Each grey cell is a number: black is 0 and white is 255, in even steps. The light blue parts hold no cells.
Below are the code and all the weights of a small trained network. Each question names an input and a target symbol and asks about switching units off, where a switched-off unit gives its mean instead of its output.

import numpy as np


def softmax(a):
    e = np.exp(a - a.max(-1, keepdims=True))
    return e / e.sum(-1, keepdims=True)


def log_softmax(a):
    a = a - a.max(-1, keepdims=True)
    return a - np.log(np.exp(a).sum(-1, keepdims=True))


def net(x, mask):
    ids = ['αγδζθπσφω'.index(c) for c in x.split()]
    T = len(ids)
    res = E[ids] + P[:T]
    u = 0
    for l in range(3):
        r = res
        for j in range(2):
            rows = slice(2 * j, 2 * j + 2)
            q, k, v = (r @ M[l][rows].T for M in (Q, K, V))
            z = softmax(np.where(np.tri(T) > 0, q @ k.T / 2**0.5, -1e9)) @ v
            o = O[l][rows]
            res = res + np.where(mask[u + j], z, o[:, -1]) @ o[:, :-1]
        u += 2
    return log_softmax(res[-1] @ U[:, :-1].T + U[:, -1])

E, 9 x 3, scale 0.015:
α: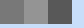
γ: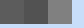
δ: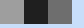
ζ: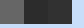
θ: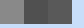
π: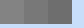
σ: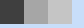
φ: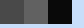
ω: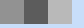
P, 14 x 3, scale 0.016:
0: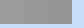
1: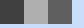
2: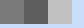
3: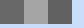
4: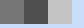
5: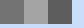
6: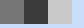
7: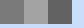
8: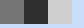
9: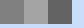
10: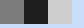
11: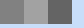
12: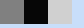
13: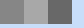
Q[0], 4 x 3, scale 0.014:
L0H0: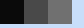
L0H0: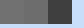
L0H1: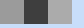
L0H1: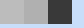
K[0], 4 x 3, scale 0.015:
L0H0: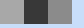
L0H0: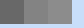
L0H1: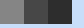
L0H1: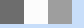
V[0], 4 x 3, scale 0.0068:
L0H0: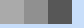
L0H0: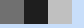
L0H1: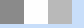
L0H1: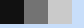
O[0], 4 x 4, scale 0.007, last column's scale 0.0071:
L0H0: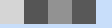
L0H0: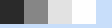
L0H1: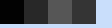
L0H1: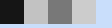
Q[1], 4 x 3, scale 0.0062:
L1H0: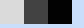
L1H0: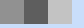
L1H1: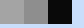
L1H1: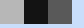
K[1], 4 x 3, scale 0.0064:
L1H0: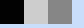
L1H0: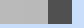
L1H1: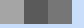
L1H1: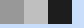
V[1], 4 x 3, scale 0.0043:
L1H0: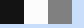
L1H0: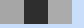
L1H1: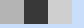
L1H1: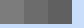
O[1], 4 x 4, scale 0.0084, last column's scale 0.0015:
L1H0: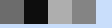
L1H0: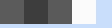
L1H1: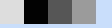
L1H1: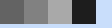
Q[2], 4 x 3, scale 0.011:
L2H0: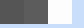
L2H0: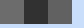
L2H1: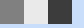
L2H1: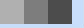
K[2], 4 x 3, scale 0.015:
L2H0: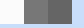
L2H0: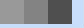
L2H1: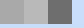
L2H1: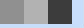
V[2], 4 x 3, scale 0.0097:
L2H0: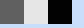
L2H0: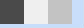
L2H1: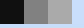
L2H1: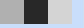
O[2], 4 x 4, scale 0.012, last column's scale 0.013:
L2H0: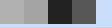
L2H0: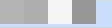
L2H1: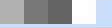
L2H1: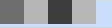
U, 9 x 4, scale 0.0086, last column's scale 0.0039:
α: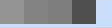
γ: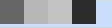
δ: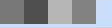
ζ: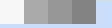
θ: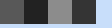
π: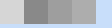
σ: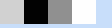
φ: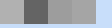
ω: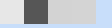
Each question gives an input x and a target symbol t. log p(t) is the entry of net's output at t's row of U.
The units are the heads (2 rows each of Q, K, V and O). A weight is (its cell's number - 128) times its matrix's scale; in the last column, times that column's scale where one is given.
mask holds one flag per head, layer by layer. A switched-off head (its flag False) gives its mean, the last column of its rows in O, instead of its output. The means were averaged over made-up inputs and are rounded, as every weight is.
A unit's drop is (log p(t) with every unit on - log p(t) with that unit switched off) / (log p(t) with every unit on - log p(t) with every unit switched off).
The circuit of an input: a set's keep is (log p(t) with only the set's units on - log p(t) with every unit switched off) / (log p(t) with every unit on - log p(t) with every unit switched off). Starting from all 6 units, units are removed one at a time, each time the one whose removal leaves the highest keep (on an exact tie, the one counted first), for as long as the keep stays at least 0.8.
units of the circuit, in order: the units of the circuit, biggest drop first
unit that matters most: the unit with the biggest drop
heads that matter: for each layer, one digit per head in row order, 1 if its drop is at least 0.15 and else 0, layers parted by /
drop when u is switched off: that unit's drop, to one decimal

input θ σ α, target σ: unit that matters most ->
L0H1
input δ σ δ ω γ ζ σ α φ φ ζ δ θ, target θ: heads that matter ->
10 / 01 / 10
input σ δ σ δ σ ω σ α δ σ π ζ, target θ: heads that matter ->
11 / 10 / 00
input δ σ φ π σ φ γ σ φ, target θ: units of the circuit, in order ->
(L2H0, L1H1, L0H1)
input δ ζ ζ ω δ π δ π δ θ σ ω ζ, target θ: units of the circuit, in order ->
(L2H0, L0H0)
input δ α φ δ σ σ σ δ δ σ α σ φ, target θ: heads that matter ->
10 / 01 / 10
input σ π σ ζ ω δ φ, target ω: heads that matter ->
01 / 01 / 11
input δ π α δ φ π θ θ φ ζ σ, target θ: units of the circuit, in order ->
(L2H0, L1H1)
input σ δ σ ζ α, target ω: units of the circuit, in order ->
(L0H1, L2H0, L2H1)
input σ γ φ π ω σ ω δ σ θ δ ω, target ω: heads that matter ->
11 / 01 / 10
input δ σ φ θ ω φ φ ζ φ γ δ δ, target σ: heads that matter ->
11 / 10 / 11
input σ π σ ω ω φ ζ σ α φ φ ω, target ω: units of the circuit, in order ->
(L2H0, L0H0, L2H1)
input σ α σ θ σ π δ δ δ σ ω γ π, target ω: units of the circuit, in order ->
(L0H1, L2H0, L1H1)
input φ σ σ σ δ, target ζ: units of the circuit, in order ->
(L0H0, L2H0, L1H1)
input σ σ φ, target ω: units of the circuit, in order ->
(L2H1, L2H0)
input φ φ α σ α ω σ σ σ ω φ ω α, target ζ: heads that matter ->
11 / 00 / 10
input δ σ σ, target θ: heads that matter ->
01 / 01 / 10
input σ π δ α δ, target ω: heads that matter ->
01 / 11 / 11
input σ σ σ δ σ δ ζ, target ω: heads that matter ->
11 / 01 / 11
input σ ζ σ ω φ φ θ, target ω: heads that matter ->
01 / 01 / 11
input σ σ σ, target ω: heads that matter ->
00 / 01 / 11
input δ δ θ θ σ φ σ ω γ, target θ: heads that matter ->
01 / 01 / 10
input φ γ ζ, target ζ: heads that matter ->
10 / 11 / 10
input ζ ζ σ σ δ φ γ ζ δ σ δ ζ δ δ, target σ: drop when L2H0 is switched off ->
0.3
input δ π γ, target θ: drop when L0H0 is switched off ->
0.1
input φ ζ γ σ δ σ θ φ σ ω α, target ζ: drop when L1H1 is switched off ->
0.1
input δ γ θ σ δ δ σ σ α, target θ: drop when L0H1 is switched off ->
0.2
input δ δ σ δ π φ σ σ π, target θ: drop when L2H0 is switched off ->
1.3
